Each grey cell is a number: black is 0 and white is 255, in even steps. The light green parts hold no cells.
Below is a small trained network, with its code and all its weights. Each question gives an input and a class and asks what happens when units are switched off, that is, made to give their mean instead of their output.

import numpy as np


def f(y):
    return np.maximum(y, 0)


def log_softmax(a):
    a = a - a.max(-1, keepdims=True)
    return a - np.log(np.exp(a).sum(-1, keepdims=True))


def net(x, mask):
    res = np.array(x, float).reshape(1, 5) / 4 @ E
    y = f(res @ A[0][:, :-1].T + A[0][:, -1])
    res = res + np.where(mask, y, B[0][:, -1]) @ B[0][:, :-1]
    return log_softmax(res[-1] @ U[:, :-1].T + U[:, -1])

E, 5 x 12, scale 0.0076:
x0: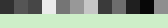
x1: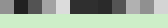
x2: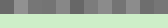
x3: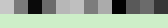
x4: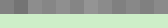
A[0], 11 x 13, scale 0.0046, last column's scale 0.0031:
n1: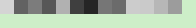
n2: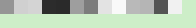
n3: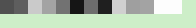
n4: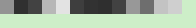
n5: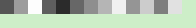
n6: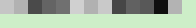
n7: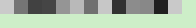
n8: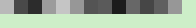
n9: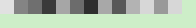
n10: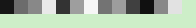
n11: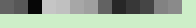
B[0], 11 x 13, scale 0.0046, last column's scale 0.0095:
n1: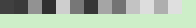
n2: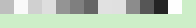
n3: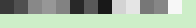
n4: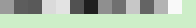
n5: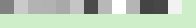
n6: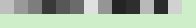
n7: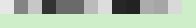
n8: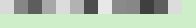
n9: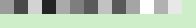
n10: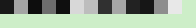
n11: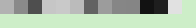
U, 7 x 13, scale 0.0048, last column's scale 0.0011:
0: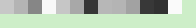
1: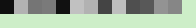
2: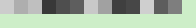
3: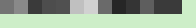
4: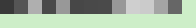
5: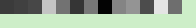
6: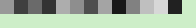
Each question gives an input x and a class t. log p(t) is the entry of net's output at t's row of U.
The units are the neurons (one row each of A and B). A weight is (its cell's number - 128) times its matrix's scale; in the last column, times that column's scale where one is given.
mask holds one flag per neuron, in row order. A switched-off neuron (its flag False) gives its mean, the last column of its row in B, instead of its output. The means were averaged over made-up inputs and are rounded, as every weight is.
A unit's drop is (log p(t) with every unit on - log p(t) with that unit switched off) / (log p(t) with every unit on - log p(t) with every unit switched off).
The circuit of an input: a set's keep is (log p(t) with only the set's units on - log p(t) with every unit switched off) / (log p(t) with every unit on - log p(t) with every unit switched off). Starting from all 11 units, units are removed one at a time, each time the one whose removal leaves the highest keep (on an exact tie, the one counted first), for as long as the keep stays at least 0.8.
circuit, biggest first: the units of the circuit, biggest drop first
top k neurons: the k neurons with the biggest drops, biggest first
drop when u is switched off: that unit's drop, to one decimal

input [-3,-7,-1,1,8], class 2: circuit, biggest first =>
n6
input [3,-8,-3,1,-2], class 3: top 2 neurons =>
n6, n3
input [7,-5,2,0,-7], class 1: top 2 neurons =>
n10, n7
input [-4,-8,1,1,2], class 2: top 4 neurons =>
n6, n4, n11, n7
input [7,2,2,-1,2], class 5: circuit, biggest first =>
n2, n5
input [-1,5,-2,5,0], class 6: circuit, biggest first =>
n2, n5
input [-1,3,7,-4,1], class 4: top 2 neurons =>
n10, n11
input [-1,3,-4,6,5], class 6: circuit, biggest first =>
n2, n5
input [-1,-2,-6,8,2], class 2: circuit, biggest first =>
n7, n6
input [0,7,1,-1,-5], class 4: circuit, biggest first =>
n1, n3
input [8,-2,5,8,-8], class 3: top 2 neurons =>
n6, n10
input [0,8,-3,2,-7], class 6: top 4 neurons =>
n2, n5, n1, n9
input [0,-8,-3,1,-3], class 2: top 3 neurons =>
n6, n11, n4
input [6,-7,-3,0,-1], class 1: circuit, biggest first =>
n10
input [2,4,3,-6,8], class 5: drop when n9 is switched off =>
0.1
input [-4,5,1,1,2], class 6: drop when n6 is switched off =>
-0.1
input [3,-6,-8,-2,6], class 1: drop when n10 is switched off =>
0.2
